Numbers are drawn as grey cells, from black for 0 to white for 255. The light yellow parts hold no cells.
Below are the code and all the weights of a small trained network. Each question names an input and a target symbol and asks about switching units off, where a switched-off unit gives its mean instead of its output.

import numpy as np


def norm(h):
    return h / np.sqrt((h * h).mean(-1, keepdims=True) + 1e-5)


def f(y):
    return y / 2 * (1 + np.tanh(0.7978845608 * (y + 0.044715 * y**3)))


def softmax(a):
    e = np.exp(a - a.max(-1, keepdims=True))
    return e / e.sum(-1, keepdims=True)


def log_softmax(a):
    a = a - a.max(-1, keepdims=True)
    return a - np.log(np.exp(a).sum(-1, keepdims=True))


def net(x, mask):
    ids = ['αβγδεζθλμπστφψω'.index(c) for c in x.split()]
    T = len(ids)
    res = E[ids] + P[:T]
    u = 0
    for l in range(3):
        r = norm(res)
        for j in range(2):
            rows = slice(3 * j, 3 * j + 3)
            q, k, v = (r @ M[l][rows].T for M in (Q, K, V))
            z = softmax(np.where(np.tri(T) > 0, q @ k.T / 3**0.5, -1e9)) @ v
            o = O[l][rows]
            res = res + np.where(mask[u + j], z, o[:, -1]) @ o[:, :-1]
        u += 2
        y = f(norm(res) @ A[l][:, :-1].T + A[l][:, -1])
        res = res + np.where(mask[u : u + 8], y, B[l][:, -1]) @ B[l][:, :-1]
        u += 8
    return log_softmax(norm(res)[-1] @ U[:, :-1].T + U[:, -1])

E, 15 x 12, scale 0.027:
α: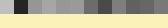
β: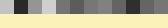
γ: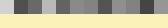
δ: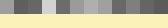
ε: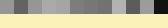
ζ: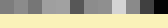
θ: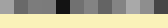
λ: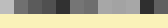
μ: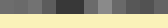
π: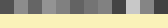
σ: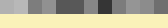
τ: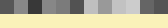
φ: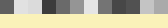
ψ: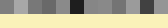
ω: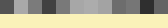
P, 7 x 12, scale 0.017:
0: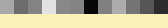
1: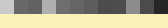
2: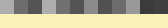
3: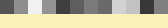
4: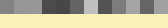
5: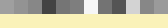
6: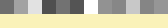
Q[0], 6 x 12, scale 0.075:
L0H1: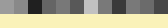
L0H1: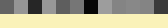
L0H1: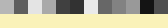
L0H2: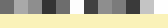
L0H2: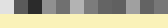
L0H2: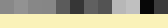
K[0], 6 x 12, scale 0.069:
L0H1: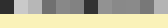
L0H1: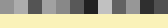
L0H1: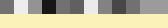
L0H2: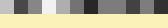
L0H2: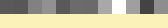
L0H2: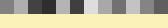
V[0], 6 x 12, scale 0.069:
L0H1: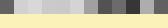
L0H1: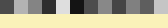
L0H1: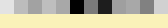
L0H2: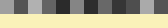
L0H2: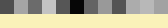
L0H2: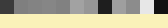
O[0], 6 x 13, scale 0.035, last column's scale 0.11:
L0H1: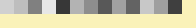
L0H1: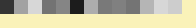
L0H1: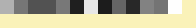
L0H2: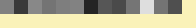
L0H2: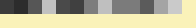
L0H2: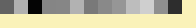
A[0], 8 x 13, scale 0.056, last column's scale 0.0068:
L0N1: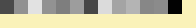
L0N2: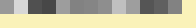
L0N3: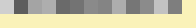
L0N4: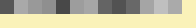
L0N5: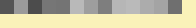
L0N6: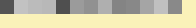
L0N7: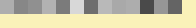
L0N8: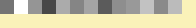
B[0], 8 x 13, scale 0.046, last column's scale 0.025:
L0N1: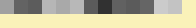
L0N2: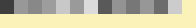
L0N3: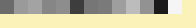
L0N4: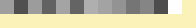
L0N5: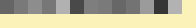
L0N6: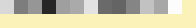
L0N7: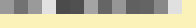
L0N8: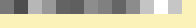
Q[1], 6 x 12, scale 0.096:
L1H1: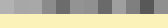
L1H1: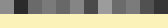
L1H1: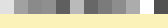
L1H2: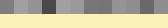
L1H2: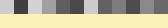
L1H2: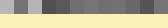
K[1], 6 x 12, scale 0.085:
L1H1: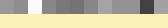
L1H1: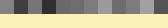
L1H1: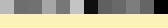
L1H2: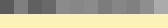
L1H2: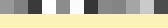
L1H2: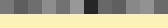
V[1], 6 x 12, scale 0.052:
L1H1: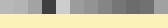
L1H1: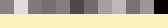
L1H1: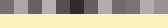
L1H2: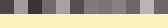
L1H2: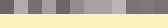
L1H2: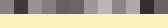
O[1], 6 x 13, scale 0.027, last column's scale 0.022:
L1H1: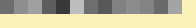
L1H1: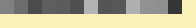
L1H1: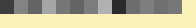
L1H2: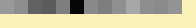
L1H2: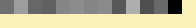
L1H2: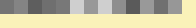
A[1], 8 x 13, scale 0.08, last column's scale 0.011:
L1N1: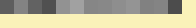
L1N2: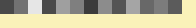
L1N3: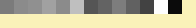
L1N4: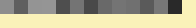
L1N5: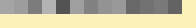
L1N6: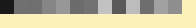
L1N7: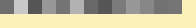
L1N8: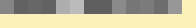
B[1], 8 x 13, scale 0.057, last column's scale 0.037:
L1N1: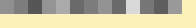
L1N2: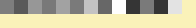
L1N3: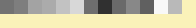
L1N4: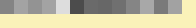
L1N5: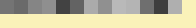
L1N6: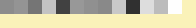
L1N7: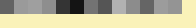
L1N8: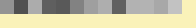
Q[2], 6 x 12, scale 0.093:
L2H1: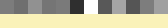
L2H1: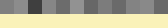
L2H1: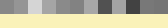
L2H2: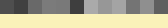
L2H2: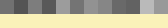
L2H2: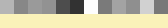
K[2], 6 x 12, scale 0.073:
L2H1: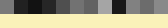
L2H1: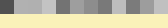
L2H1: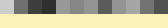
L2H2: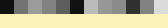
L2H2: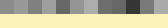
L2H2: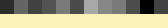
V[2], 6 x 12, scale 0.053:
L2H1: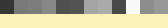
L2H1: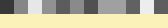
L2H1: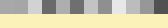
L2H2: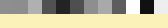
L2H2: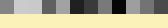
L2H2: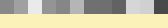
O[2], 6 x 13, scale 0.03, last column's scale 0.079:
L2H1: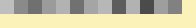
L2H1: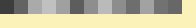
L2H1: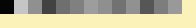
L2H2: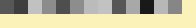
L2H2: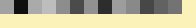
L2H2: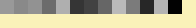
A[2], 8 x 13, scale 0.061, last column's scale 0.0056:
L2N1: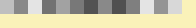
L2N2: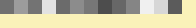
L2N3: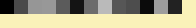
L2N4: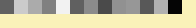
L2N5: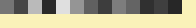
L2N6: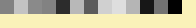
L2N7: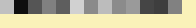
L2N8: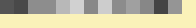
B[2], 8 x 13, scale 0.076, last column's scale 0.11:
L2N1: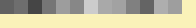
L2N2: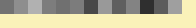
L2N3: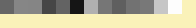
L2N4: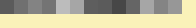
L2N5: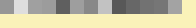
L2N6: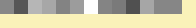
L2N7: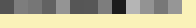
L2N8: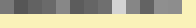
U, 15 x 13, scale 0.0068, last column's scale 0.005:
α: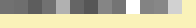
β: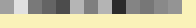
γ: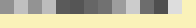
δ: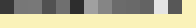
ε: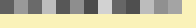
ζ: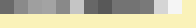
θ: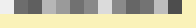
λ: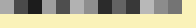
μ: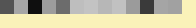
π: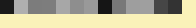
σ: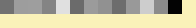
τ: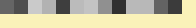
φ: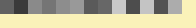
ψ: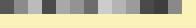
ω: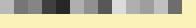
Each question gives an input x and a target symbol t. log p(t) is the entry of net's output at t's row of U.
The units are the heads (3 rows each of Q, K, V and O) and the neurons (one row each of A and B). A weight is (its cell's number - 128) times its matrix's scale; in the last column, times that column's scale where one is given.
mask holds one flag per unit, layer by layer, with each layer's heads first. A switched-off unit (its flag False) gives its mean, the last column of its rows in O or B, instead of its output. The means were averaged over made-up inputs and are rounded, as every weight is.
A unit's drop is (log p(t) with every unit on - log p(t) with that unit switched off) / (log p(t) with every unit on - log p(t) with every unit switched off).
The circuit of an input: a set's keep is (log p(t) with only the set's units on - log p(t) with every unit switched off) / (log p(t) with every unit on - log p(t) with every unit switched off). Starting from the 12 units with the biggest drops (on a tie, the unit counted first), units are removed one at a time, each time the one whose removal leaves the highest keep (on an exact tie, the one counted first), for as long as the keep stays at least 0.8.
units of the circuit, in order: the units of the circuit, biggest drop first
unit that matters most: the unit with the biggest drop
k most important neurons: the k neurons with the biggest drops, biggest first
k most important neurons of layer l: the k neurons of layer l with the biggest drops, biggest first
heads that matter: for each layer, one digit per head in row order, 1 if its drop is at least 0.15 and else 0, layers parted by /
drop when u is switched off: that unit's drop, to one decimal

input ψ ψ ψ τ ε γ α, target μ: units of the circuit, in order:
(L0H2 L0H1)
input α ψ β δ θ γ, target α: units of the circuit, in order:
(L0H1 L2N7 L0H2)
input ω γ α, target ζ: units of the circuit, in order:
(L0H1 L0N1)
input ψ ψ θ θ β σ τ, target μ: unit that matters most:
L0H2
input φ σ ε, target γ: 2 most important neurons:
(L2N2 L2N3)
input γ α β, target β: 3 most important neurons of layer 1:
(L1N6 L1N8 L1N2)
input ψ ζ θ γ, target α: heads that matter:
10 / 00 / 00
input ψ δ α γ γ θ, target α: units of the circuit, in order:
(L0H1 L2N7 L0H2)
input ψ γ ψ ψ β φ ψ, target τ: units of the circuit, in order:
(L0H1 L2N3)
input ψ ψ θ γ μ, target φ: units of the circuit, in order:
(L1N2 L0H1 L1N6 L0H2)
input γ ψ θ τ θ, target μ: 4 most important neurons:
(L1N6 L0N2 L2N3 L2N8)
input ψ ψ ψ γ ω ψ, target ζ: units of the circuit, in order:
(L0H1 L0N1 L1N3)
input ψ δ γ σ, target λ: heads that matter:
11 / 00 / 00
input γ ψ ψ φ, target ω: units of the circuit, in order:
(L0H1 L1H1 L0H2)
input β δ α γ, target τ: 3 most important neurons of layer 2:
(L2N6 L2N7 L2N3)
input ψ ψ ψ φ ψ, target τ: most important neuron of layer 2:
(L2N3)
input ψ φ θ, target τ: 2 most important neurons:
(L2N3 L2N2)
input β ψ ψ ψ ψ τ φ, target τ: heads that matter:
11 / 00 / 01
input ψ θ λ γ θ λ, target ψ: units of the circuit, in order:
(L0H1 L0H2 L2N3)
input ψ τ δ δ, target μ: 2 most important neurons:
(L1N6 L2N3)
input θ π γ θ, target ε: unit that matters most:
L1N6
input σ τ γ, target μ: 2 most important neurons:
(L1N6 L2N3)
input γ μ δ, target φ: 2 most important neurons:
(L1N2 L2N3)
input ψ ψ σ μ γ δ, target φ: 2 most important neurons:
(L1N2 L1N6)
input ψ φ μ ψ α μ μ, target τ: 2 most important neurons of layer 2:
(L2N3 L2N2)
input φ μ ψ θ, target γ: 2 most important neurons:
(L0N3 L2N3)
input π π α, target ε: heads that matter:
01 / 00 / 00
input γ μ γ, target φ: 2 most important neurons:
(L1N2 L2N3)
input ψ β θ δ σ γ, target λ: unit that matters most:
L0H1
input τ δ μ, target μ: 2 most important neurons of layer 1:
(L1N6 L1N1)
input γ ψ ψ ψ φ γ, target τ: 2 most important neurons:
(L0N6 L2N3)
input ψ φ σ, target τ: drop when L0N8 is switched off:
0.1
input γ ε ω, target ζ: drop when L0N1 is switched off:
0.1
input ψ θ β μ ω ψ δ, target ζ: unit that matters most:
L0H1
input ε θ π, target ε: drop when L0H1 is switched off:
0.2
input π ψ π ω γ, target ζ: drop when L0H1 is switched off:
0.7
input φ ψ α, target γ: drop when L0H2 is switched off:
0.2
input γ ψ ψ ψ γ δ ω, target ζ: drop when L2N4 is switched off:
0.0
